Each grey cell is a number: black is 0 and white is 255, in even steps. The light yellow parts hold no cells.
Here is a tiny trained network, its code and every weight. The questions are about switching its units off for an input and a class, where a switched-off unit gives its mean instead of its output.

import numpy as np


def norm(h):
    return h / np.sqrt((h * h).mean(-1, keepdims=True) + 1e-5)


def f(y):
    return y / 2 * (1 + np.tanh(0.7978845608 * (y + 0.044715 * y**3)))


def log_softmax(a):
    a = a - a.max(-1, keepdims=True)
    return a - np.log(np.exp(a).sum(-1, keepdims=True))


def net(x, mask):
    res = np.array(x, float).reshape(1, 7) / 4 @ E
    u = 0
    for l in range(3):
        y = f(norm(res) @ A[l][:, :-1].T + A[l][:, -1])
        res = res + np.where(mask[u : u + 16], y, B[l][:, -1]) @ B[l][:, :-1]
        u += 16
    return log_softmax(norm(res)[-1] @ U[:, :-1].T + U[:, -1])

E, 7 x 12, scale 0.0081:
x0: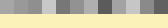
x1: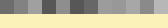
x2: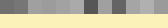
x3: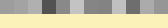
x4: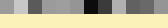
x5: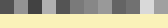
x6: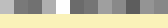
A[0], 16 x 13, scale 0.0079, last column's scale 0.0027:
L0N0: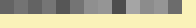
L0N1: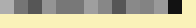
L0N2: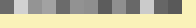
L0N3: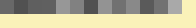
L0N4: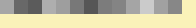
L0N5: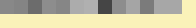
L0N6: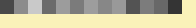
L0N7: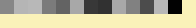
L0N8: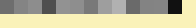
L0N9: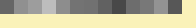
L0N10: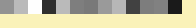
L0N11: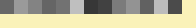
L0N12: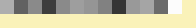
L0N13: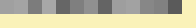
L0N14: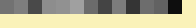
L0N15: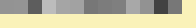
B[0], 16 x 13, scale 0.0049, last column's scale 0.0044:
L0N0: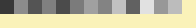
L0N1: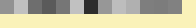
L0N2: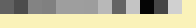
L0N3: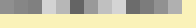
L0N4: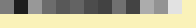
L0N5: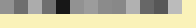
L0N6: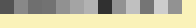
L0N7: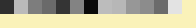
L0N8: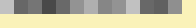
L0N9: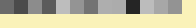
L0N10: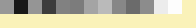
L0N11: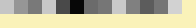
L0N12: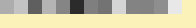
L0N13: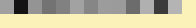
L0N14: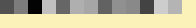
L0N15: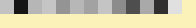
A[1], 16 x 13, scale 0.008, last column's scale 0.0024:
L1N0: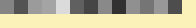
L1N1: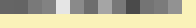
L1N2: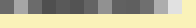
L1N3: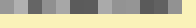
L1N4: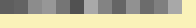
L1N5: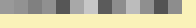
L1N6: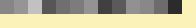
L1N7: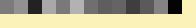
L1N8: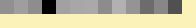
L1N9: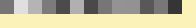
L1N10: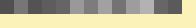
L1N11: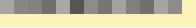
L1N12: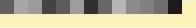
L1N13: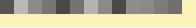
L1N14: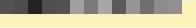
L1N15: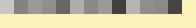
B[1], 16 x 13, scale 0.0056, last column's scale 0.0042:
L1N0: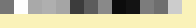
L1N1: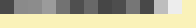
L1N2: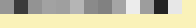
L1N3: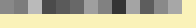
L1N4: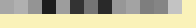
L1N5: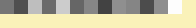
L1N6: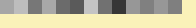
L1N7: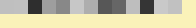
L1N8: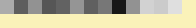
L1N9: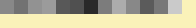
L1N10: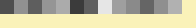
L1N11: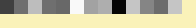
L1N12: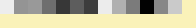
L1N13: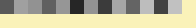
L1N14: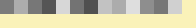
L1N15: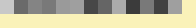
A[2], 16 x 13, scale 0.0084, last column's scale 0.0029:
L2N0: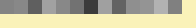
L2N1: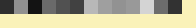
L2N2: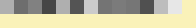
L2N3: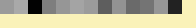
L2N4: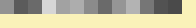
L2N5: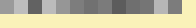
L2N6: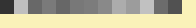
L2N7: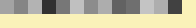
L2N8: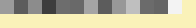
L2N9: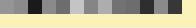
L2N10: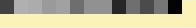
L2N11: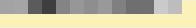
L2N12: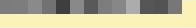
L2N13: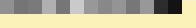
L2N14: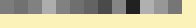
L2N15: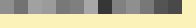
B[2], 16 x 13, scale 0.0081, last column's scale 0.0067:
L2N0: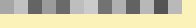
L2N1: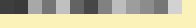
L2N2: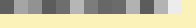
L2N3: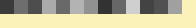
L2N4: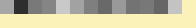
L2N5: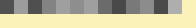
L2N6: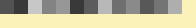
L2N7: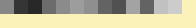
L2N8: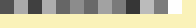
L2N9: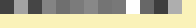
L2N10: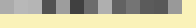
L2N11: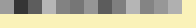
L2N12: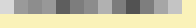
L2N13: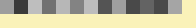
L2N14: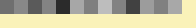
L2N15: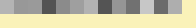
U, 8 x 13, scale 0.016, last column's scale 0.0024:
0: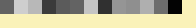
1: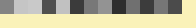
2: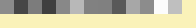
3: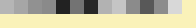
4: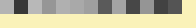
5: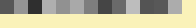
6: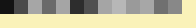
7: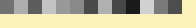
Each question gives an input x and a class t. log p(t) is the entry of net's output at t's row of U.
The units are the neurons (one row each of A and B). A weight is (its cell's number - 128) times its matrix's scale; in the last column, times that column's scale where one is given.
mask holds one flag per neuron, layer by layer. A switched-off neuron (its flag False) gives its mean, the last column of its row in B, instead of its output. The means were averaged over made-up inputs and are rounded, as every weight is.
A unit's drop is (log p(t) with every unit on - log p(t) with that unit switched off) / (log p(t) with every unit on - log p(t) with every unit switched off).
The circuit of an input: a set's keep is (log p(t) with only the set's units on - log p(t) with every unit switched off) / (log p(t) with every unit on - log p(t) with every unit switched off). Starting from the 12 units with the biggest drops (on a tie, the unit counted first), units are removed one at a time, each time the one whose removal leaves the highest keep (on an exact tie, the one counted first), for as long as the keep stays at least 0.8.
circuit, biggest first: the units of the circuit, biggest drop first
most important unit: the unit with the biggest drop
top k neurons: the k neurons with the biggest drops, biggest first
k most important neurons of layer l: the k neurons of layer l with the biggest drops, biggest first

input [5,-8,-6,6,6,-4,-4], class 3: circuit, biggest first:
(L0N7)
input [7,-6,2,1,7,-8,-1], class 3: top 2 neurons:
(L0N7; L1N12)
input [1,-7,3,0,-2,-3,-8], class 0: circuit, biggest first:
(L1N13; L2N15)
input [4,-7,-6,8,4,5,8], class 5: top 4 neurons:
(L0N14; L1N7; L2N3; L2N9)
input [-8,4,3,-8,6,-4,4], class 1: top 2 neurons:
(L2N10; L1N3)
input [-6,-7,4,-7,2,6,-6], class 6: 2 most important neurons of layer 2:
(L2N1; L2N6)
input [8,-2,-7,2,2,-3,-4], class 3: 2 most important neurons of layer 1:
(L1N12; L1N9)
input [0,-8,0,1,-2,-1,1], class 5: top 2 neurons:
(L0N14; L1N7)
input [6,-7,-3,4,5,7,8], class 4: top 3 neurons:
(L0N15; L2N13; L0N13)
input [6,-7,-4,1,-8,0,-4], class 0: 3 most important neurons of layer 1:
(L1N5; L1N4; L1N2)
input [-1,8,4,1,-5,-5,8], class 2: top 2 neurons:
(L0N10; L2N7)
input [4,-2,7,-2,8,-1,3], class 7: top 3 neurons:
(L1N0; L1N2; L2N14)
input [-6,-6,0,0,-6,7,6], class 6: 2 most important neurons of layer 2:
(L2N1; L2N8)
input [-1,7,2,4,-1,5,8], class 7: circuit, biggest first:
(L2N0)
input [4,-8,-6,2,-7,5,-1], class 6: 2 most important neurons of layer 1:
(L1N13; L1N10)
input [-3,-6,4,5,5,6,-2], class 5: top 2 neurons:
(L1N7; L0N14)
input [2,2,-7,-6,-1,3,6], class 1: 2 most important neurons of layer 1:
(L1N3; L1N0)
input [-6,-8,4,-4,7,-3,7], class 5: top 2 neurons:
(L0N14; L1N7)
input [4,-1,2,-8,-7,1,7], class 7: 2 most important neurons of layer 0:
(L0N2; L0N15)
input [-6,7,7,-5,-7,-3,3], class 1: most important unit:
L1N0
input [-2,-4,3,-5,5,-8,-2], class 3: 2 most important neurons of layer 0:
(L0N7; L0N11)
